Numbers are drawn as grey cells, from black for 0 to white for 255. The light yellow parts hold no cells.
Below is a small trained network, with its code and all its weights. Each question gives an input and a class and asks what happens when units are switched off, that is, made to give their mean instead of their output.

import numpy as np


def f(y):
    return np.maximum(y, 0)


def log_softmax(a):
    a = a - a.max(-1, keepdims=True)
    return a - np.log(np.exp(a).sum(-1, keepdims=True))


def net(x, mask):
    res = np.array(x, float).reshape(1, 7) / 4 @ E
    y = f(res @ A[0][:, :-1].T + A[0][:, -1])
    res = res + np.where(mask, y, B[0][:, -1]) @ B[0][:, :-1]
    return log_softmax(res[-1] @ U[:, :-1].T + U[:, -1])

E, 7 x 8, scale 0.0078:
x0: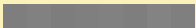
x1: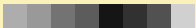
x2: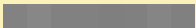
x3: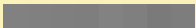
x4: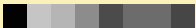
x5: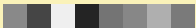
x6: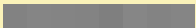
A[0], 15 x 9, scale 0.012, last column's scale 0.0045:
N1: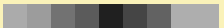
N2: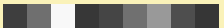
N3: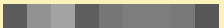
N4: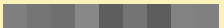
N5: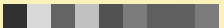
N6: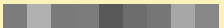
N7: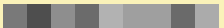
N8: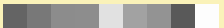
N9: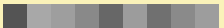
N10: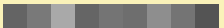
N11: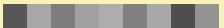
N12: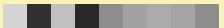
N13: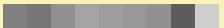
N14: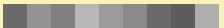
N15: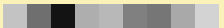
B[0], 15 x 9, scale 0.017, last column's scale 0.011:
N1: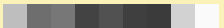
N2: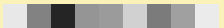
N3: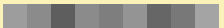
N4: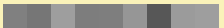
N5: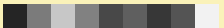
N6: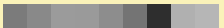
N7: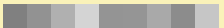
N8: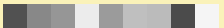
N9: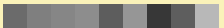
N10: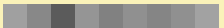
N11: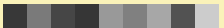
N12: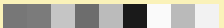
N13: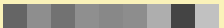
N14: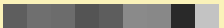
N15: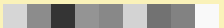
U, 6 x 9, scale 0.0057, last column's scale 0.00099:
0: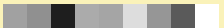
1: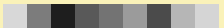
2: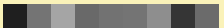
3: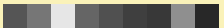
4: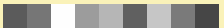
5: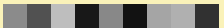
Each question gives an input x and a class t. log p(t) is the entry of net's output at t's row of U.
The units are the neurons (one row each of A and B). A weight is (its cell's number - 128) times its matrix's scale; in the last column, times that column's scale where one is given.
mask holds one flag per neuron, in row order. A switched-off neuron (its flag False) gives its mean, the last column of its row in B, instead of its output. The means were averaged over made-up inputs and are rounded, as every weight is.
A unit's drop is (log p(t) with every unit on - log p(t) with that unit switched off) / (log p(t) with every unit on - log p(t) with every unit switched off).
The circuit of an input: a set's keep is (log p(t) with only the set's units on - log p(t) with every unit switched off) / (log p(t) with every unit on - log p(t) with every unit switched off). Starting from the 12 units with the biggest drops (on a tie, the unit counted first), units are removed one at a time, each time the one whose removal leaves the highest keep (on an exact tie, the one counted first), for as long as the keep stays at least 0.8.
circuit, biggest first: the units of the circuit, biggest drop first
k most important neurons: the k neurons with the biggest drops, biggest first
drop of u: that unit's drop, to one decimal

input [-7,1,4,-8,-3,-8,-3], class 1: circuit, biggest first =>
[N8]
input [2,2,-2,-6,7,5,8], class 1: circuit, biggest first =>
[N2; N8]
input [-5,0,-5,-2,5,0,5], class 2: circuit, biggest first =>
[N5; N1]
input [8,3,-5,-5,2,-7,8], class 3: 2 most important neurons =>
[N5; N2]
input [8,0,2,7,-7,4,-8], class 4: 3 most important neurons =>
[N12; N1; N7]
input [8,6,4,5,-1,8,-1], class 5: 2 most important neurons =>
[N12; N15]
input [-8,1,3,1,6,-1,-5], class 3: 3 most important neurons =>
[N5; N8; N15]
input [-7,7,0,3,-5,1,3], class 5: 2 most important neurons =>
[N12; N2]
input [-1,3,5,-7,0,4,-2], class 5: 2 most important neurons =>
[N15; N12]
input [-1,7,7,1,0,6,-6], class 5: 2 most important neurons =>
[N12; N15]
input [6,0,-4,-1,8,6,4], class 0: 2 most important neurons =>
[N1; N2]
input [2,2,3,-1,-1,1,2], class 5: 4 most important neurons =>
[N2; N15; N8; N5]
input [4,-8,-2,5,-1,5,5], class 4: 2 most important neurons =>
[N12; N15]
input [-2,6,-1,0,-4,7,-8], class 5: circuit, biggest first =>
[N12]
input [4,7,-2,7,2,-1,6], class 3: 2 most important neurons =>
[N2; N15]
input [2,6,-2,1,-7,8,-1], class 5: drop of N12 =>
0.2
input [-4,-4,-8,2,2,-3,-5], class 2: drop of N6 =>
0.0
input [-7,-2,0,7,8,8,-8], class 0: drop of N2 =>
0.1
